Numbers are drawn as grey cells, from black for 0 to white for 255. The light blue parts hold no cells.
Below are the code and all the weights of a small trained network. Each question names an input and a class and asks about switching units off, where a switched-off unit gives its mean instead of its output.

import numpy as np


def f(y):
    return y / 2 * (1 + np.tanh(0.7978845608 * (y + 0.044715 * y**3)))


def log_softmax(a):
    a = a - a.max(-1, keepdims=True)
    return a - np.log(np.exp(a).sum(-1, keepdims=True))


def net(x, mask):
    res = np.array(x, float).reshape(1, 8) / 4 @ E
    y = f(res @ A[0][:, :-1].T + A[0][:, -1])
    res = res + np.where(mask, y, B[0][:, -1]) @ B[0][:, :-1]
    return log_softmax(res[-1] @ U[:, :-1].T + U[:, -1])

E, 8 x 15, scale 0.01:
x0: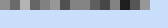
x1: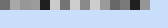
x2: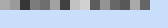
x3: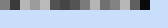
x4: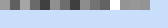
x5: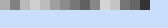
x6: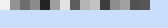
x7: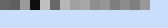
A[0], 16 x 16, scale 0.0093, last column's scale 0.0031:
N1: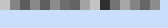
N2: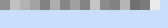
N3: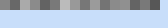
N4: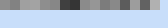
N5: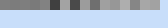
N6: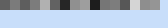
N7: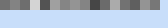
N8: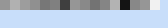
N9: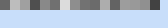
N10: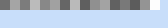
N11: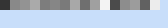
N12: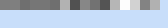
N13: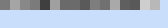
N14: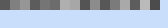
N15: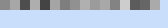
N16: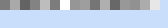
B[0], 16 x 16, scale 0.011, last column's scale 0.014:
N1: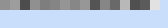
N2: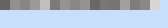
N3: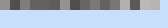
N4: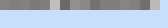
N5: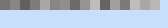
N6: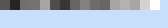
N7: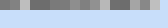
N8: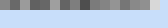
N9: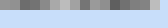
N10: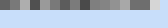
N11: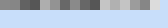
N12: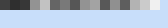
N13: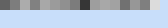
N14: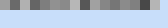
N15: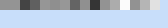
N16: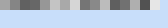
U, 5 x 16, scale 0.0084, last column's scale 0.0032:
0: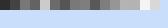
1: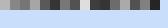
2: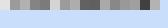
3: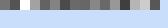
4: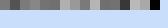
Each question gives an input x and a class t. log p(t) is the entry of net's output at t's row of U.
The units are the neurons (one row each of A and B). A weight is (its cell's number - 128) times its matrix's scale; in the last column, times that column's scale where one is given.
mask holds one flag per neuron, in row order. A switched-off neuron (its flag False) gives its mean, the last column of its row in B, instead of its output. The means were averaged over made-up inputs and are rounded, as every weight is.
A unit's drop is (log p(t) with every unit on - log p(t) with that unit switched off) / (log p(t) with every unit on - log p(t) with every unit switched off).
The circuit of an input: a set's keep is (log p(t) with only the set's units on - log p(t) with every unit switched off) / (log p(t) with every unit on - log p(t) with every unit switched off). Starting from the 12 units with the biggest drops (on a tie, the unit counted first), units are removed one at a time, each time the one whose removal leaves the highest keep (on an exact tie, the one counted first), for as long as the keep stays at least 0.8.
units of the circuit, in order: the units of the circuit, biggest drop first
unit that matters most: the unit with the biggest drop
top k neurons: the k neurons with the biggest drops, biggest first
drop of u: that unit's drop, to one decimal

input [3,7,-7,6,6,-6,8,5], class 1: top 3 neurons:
N1, N6, N11
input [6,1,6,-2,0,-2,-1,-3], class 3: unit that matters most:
N15
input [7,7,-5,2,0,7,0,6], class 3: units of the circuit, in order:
N15, N6, N1
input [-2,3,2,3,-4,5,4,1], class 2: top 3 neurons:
N6, N12, N5
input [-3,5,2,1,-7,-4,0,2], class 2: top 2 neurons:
N6, N12
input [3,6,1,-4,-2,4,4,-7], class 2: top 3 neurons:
N6, N12, N7
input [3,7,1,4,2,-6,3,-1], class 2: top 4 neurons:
N6, N12, N13, N1
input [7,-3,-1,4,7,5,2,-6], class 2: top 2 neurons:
N6, N4
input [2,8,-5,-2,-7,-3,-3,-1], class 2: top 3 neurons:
N6, N12, N14
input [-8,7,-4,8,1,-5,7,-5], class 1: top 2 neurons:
N1, N6
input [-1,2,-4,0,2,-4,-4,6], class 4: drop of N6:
0.2
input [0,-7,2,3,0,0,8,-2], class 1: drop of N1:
0.3
